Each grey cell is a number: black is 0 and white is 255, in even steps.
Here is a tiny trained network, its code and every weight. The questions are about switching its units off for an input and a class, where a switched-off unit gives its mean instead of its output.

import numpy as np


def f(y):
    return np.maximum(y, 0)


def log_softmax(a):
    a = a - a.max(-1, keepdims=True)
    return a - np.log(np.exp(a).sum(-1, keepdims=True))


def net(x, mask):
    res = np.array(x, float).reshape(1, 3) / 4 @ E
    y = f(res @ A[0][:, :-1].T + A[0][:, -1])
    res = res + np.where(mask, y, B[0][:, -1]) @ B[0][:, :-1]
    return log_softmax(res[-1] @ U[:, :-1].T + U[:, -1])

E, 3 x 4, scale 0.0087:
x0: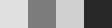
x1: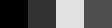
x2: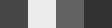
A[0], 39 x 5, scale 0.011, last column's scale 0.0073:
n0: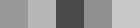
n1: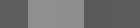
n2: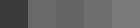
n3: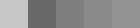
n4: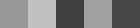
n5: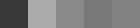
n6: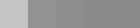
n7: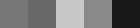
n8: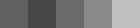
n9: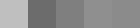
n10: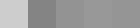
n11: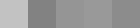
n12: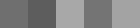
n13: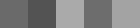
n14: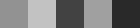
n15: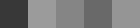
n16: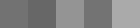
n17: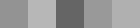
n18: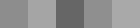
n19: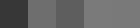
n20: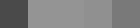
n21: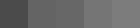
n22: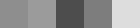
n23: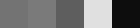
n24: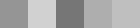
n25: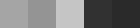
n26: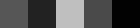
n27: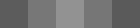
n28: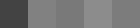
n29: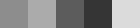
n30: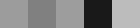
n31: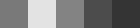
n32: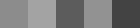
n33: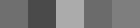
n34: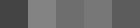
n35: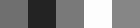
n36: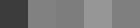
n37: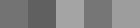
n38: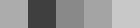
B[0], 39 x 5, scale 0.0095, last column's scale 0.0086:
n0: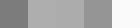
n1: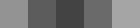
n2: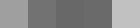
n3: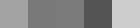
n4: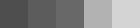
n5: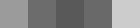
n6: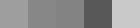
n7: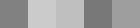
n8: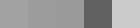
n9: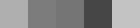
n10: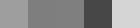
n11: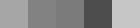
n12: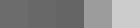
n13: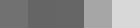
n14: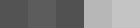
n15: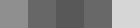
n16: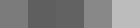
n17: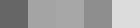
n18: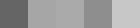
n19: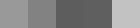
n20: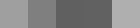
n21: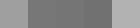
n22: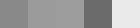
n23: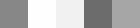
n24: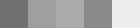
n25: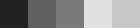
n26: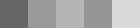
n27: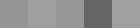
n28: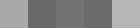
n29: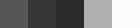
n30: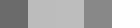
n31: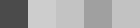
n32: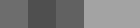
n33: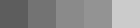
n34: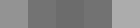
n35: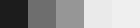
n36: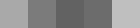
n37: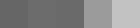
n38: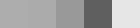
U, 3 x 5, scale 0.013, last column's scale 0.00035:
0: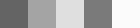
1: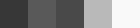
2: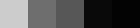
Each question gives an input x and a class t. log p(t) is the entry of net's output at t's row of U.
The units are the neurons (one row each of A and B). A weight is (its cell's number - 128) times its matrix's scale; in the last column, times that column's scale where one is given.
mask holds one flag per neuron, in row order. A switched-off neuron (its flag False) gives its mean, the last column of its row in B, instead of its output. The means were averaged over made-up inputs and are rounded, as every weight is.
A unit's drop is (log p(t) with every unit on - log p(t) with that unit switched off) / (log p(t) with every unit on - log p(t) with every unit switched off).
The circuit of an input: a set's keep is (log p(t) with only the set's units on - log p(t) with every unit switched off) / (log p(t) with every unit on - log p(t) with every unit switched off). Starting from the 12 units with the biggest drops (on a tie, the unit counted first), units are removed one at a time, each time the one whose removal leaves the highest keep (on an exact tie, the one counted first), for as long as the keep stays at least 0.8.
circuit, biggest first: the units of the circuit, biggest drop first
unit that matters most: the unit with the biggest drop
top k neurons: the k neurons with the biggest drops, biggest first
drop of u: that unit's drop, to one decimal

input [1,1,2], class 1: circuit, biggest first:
(n38, n23)
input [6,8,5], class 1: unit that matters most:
n25
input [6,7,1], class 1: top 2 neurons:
(n25, n13)
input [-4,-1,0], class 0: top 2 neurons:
(n29, n25)
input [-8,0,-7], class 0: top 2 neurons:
(n23, n29)
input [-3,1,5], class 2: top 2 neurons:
(n35, n25)
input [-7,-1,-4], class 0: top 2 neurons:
(n23, n29)
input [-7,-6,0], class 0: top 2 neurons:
(n23, n0)
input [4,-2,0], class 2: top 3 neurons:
(n35, n31, n26)
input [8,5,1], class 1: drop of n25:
0.6
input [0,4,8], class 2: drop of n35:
0.3
